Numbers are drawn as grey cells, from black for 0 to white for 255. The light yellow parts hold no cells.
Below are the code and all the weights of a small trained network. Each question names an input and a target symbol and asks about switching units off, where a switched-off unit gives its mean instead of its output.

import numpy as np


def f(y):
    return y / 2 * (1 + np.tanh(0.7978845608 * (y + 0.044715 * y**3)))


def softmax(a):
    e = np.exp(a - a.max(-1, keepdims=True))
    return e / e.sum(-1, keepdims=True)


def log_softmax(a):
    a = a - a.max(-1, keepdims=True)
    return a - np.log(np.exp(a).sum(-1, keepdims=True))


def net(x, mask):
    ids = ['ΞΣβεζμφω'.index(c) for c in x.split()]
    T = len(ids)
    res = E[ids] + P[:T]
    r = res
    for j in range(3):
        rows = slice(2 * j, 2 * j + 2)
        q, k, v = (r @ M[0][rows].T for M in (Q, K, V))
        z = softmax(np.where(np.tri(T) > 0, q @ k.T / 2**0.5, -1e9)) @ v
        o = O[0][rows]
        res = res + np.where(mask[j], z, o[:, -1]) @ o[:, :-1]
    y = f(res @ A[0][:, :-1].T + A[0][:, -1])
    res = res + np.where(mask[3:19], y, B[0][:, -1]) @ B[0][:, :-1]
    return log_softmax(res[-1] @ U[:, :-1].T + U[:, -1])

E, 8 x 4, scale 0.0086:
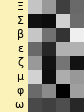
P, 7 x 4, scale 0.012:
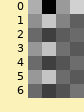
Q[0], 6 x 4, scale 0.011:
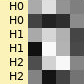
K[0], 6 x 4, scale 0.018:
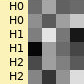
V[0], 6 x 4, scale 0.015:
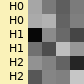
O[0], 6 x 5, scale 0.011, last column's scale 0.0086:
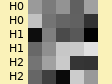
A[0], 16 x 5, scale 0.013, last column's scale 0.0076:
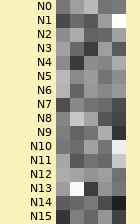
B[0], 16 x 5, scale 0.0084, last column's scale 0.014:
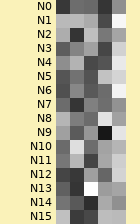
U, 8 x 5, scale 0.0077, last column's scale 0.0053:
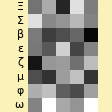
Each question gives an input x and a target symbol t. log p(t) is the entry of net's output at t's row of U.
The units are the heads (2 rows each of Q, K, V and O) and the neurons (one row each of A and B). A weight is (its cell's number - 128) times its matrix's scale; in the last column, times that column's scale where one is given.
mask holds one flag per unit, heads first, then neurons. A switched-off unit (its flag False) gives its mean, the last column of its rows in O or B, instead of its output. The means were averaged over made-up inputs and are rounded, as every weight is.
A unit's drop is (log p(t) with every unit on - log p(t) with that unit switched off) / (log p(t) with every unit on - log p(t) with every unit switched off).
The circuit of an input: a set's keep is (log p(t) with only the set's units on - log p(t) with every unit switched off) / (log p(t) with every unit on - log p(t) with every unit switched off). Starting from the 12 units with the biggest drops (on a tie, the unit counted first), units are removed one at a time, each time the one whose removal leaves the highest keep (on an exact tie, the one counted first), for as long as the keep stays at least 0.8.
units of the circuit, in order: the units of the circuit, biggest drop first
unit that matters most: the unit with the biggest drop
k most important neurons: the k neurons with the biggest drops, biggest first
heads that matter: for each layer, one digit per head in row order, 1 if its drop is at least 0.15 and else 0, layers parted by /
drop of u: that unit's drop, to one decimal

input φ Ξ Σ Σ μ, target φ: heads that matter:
001
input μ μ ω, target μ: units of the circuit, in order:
H1, N12, N1
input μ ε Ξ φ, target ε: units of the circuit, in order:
N13, H1, N2, N5
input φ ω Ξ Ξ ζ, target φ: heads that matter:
001
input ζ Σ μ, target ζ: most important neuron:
N0
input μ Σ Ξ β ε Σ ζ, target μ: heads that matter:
110
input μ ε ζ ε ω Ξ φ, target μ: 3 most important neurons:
N12, N1, N5
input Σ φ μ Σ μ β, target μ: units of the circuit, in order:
N13, N1, N4
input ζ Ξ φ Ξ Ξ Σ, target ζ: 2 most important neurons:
N0, N1
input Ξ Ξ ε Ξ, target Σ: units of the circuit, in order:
H2, N8, H0, N4
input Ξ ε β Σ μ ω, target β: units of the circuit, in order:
H1, N15
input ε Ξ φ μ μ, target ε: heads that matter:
111
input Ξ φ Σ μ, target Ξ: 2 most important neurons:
N5, N9
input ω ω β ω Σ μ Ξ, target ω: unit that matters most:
N15
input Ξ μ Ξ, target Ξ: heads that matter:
010
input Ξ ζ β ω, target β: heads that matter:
010
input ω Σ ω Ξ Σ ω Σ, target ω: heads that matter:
000
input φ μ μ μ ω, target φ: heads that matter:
001
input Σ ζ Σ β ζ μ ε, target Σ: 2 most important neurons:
N15, N1
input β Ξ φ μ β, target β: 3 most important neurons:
N9, N12, N3
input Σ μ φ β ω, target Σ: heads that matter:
111
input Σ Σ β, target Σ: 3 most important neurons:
N15, N1, N6
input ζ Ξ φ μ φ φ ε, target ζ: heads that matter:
011
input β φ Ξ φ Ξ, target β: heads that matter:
011
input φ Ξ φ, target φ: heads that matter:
001
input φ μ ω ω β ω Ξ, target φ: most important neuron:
N3
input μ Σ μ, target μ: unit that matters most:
H1
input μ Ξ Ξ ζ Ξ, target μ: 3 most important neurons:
N12, N1, N5
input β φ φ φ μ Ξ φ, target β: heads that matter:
111
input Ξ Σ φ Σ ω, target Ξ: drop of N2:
0.1
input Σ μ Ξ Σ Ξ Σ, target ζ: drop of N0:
0.3
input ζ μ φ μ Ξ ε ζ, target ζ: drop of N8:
0.1
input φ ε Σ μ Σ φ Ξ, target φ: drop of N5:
0.2
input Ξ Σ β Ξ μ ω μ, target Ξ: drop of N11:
0.2
